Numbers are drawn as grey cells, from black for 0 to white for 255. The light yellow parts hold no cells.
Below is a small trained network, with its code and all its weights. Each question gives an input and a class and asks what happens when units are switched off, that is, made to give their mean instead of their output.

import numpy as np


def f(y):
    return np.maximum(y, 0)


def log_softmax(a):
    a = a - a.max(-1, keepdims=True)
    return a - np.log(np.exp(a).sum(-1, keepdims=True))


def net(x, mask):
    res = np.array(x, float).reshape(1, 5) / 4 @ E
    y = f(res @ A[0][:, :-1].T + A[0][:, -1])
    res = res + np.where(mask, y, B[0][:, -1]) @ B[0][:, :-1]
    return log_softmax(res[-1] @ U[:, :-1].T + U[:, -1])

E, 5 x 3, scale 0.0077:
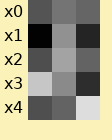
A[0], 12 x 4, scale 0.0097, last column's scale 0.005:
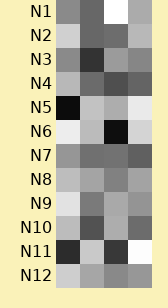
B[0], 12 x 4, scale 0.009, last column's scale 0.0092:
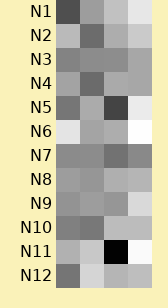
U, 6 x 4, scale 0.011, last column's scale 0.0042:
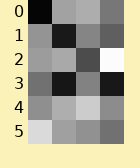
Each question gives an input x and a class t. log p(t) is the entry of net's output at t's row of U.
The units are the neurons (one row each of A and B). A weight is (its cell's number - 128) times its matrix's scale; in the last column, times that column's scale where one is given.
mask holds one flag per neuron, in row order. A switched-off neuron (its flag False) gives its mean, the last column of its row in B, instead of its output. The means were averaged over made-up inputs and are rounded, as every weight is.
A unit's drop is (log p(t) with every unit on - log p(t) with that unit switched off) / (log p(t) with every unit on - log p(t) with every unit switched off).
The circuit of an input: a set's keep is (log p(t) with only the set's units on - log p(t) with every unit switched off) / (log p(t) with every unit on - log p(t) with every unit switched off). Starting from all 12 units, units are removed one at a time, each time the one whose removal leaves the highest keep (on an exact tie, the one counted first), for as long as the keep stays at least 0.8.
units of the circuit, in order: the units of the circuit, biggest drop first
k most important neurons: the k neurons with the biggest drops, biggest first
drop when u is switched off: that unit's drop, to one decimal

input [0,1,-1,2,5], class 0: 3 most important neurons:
[N6; N11; N2]
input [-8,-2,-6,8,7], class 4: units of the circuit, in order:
[N11; N1; N12]
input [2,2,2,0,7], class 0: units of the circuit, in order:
[N6]
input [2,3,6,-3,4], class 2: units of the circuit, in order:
[N11; N5]
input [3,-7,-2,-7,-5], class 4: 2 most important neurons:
[N11; N1]
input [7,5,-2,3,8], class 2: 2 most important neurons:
[N11; N1]
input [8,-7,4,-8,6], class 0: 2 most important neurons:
[N6; N1]
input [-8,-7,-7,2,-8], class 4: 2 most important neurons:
[N12; N11]
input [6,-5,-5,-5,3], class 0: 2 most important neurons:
[N6; N1]
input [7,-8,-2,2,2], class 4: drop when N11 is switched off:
0.2
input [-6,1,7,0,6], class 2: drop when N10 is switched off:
0.2
